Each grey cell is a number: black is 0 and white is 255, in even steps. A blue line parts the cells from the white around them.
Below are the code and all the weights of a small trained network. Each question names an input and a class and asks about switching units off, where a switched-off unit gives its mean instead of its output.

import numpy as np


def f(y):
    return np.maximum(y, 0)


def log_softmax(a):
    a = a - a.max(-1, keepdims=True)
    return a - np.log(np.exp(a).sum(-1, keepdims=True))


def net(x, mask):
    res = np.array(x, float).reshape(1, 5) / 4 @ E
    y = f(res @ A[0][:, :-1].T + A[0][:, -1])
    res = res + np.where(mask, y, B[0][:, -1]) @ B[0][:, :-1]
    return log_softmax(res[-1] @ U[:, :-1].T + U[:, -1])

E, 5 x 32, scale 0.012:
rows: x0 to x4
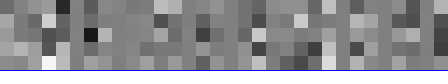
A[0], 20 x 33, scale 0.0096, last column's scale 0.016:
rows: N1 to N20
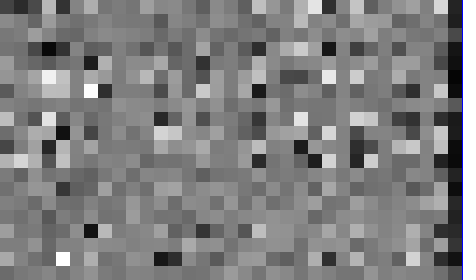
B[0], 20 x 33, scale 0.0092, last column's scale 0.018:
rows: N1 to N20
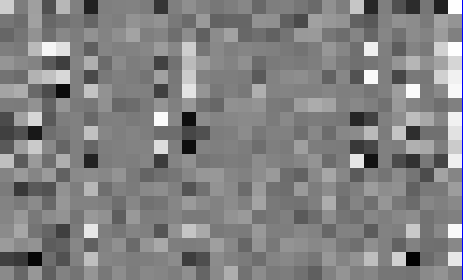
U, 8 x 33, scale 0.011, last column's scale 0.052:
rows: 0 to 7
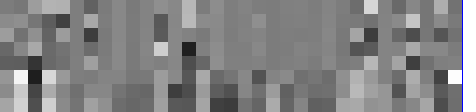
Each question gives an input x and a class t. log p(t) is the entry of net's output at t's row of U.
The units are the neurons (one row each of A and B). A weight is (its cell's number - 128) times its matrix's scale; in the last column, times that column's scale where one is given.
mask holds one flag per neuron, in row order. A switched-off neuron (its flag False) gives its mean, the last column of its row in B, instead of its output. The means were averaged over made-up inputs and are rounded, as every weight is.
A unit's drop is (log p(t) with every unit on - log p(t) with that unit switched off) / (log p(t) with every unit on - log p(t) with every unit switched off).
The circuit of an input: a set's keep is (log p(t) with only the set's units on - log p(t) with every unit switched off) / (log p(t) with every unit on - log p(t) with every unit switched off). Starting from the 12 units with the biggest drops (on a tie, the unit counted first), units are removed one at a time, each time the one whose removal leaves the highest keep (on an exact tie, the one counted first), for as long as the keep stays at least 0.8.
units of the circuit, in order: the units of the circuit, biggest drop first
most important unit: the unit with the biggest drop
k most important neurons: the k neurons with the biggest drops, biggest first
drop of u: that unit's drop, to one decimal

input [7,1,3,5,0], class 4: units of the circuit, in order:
[N10]
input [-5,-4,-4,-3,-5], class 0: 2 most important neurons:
[N4; N10]
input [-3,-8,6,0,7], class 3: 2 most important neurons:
[N11; N4]
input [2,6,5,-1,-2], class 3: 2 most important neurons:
[N9; N7]
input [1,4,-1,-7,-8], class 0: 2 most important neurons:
[N4; N12]
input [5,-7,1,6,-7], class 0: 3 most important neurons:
[N4; N9; N1]
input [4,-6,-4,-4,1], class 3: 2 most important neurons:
[N11; N12]
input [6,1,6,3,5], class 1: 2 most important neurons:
[N17; N19]
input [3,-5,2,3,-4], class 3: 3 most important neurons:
[N11; N6; N1]
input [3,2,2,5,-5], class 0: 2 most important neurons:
[N4; N1]
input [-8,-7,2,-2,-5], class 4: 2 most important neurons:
[N19; N9]
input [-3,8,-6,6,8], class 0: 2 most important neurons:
[N6; N11]
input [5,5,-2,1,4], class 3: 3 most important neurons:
[N9; N19; N4]
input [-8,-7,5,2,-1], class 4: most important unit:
N19
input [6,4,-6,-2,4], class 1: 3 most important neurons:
[N7; N19; N4]
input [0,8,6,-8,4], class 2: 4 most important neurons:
[N1; N11; N7; N15]
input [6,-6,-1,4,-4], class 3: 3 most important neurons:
[N11; N19; N1]
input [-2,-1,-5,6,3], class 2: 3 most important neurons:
[N12; N17; N5]
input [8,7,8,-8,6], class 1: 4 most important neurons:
[N17; N5; N12; N19]
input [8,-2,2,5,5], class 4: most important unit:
N10
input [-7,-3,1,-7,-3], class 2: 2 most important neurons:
[N1; N10]
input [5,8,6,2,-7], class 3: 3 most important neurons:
[N9; N6; N2]
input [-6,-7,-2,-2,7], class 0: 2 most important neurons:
[N6; N9]
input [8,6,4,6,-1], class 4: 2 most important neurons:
[N10; N1]
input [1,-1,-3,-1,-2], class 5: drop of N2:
0.2
